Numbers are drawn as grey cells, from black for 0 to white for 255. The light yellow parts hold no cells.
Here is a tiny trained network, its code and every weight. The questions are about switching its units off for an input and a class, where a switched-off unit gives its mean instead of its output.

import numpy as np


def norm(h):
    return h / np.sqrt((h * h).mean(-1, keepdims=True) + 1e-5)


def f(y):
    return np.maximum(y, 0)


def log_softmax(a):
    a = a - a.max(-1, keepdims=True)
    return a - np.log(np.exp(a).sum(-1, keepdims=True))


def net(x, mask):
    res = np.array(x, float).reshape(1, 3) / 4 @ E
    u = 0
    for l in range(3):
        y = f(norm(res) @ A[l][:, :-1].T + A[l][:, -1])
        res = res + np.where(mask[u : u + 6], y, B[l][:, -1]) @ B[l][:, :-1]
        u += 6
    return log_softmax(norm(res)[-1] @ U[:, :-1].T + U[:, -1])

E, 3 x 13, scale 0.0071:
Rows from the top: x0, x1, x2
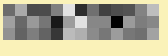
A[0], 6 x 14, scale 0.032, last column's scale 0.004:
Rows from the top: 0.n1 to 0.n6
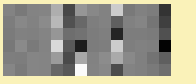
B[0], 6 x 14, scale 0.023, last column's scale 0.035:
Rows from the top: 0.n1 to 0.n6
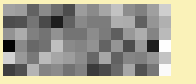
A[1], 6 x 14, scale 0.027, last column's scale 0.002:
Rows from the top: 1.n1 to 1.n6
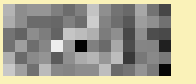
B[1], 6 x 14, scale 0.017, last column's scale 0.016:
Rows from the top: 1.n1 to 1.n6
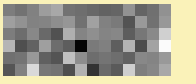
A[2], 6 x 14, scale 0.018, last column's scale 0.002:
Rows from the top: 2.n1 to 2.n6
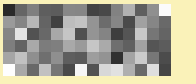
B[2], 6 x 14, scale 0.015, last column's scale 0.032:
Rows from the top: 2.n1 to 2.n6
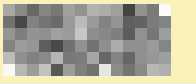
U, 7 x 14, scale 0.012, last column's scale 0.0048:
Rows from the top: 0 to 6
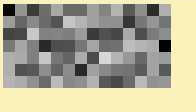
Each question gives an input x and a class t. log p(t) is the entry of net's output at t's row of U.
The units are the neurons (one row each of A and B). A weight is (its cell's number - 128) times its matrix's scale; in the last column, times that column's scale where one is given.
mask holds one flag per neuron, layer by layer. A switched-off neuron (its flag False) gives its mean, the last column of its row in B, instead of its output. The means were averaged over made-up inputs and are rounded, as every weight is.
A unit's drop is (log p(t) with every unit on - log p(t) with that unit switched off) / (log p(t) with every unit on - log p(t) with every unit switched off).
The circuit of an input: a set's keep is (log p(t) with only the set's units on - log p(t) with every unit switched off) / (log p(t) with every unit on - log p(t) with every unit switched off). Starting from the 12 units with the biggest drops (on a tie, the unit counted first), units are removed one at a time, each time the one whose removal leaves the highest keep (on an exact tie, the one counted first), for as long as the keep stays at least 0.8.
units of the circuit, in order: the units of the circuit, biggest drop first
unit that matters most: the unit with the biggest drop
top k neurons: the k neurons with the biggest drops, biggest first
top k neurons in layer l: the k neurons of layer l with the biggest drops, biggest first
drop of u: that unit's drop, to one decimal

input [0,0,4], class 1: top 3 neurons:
(0.n4, 2.n1, 0.n1)
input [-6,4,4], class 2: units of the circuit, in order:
(0.n6)
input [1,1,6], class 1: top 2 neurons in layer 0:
(0.n4, 0.n1)
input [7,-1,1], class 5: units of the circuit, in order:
(1.n4, 0.n6)
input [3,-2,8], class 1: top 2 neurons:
(0.n3, 0.n5)
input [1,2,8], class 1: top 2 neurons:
(2.n1, 0.n4)
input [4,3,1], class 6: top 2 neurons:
(0.n4, 0.n1)
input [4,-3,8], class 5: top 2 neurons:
(0.n1, 0.n5)
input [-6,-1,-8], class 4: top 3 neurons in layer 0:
(0.n1, 0.n5, 0.n6)
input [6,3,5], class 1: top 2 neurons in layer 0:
(0.n5, 0.n4)
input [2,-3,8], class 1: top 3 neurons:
(0.n3, 0.n5, 0.n4)
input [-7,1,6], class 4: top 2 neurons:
(0.n4, 0.n5)
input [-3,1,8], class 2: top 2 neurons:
(0.n6, 0.n4)
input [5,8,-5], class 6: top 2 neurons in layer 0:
(0.n3, 0.n4)
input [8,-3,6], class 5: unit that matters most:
1.n4
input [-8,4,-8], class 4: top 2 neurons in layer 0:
(0.n4, 0.n5)
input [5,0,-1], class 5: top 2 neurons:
(1.n4, 0.n6)
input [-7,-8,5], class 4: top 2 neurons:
(0.n5, 0.n1)
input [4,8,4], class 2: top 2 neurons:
(0.n4, 0.n6)
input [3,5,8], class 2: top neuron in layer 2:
(2.n6)
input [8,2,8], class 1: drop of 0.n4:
0.5
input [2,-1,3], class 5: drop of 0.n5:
0.7
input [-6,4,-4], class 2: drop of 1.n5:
0.0
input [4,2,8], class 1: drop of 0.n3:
0.1
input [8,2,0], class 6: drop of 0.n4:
0.3
